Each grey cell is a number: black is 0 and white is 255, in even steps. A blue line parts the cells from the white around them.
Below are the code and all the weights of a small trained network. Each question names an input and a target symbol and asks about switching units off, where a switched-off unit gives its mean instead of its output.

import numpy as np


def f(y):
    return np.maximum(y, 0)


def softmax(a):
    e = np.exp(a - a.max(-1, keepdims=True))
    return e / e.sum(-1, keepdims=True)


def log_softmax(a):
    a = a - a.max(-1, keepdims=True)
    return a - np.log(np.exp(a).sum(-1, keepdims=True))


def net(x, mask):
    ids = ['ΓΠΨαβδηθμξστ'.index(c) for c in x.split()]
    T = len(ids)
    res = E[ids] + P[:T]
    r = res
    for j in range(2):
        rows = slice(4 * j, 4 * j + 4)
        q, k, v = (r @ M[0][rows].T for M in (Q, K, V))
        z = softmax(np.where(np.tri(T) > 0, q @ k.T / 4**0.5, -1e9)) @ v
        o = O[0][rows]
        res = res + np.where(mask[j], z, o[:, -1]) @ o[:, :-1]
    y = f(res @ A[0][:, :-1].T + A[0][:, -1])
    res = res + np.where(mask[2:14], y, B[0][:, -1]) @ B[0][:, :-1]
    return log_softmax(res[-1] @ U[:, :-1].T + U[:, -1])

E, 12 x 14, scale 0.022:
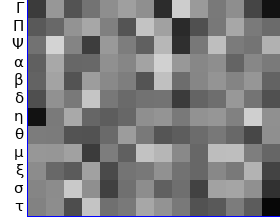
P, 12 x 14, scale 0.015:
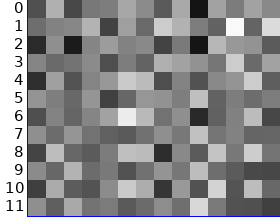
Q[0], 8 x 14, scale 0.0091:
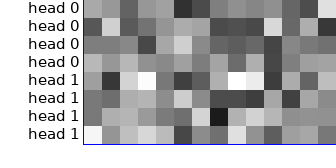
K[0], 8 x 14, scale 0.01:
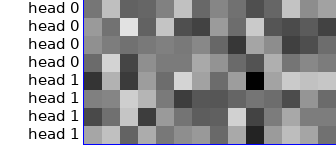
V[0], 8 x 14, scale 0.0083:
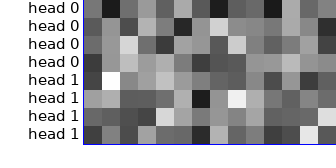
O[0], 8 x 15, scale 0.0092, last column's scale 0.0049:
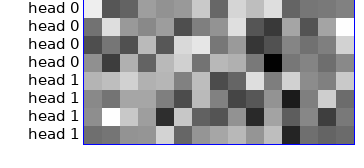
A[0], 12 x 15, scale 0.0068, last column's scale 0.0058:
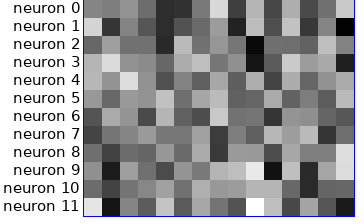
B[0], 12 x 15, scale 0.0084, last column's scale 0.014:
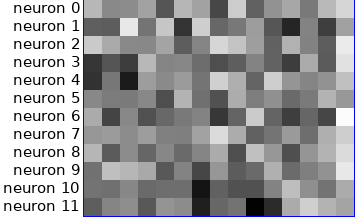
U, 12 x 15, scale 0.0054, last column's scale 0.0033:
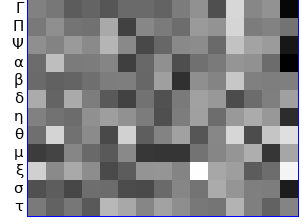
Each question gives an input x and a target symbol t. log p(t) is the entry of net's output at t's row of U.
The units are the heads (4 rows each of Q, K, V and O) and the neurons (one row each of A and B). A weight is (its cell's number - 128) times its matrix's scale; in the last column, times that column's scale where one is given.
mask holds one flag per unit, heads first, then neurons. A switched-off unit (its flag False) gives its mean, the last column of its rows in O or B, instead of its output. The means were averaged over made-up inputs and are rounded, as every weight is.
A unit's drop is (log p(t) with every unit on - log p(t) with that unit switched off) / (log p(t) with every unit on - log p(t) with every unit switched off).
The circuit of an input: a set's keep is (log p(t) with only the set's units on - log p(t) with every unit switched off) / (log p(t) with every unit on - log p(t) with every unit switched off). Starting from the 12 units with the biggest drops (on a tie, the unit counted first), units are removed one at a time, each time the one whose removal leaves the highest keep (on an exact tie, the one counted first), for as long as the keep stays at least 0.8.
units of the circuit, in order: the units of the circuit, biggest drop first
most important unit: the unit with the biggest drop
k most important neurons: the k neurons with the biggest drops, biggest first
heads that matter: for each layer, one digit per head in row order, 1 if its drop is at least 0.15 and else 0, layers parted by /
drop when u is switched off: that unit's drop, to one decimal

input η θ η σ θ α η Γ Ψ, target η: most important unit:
head 1
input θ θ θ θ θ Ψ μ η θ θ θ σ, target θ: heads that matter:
10
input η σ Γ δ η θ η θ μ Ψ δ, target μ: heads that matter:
10
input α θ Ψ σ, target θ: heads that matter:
00
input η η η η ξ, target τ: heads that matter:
11
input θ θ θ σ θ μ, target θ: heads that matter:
00
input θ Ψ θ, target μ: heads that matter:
10
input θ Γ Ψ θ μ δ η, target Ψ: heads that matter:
11
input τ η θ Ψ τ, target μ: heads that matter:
10
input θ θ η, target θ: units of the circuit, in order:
[neuron 7; head 1]
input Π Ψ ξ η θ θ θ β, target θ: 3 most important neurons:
[neuron 4; neuron 0; neuron 8]
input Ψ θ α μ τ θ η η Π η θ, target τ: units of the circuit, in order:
[head 0; head 1; neuron 2]
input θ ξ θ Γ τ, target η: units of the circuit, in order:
[neuron 3; head 1; head 0]
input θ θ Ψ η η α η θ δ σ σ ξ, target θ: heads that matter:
00
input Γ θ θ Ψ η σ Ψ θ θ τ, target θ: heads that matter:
00
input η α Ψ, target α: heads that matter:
11
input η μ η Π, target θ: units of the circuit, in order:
[neuron 0]
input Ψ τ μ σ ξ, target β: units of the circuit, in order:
[head 1; neuron 8]
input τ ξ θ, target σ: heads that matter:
01
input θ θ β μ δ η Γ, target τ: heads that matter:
11
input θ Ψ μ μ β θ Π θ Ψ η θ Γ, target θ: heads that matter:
10
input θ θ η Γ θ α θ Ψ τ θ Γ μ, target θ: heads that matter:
00
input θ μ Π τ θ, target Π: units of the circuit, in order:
[head 0; head 1]
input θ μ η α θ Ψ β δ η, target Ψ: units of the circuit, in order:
[head 1; neuron 11; head 0]
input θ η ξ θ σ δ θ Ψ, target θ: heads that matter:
01
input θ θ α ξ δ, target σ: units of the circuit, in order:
[head 1]
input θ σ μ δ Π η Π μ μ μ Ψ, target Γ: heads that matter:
11
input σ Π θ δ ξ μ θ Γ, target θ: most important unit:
neuron 6
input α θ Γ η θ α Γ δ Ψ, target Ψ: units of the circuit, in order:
[head 1; neuron 11; head 0]
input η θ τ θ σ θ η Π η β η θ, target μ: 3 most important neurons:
[neuron 11; neuron 2; neuron 7]
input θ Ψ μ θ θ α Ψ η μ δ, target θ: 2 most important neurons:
[neuron 0; neuron 4]
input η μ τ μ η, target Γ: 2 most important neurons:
[neuron 2; neuron 6]
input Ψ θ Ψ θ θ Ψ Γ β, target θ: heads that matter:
01
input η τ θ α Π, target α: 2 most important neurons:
[neuron 2; neuron 3]
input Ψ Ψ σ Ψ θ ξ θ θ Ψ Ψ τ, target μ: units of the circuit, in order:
[head 0]
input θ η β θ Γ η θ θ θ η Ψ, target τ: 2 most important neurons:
[neuron 2; neuron 9]
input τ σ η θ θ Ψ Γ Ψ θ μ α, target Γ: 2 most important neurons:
[neuron 2; neuron 6]
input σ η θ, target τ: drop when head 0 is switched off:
0.4
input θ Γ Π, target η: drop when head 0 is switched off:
0.3
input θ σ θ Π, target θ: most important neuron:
[neuron 6]
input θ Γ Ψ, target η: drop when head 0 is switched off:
0.4
